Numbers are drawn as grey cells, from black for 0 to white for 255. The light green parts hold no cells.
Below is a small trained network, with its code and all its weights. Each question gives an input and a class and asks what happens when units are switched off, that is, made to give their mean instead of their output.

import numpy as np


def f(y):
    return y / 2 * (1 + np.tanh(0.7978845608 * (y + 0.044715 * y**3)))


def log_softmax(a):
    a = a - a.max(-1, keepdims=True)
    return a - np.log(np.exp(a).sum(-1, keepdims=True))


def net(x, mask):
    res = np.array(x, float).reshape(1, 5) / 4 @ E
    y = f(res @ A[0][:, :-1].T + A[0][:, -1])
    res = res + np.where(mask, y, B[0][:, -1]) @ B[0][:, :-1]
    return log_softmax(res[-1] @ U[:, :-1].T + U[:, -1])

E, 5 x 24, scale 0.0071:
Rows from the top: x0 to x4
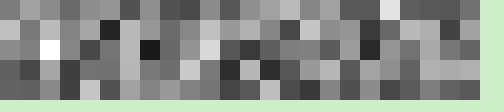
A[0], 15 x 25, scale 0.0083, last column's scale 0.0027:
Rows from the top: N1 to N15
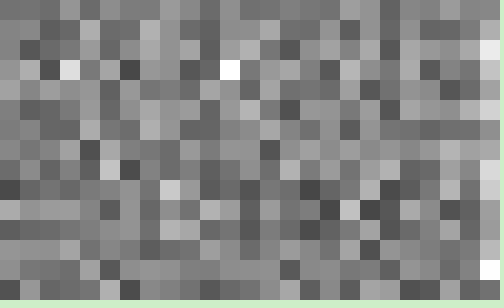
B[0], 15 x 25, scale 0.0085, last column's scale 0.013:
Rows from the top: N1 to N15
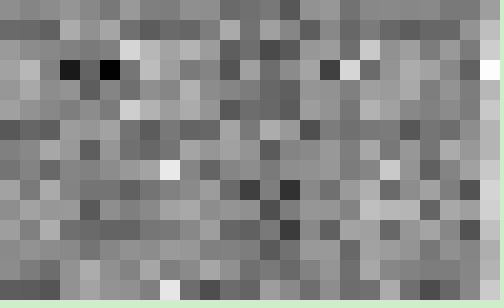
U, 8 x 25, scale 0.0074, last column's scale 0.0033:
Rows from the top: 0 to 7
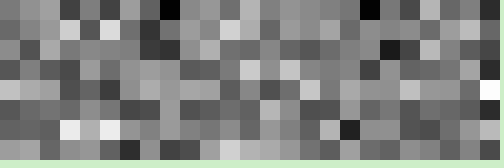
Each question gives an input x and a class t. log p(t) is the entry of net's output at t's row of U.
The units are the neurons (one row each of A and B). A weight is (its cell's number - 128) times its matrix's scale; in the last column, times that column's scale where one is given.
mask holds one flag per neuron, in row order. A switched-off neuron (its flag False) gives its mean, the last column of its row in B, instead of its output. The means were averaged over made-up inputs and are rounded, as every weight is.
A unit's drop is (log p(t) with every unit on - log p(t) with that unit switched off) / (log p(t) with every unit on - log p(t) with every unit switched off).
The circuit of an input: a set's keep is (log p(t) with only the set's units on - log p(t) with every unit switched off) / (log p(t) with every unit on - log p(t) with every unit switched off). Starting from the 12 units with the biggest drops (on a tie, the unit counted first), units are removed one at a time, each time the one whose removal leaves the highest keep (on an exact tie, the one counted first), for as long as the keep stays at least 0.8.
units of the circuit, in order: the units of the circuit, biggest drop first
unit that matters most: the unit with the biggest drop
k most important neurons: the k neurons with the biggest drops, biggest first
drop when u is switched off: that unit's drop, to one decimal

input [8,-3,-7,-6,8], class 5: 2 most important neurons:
(N4 N3)
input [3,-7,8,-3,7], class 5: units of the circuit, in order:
(N15 N3)
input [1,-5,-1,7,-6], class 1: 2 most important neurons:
(N4 N8)
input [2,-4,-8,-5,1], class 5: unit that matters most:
N4
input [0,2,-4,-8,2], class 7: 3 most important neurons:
(N2 N7 N3)
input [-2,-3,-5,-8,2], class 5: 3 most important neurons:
(N7 N2 N15)
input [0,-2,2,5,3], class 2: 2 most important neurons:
(N4 N11)
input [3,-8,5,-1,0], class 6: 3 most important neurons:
(N4 N15 N9)
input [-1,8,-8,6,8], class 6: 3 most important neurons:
(N4 N2 N7)
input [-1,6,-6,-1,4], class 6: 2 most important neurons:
(N4 N2)
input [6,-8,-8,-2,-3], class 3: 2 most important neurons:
(N4 N9)
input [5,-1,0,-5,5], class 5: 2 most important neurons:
(N3 N6)
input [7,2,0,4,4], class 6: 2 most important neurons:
(N4 N12)
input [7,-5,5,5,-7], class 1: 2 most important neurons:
(N8 N4)
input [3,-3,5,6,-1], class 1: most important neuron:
(N4)
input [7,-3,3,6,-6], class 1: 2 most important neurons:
(N4 N8)
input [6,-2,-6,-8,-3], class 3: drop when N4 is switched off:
0.6
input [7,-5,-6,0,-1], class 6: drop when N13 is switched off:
-0.1
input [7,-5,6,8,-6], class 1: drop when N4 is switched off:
0.2
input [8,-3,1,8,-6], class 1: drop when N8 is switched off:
0.3
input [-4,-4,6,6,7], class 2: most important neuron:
(N4)
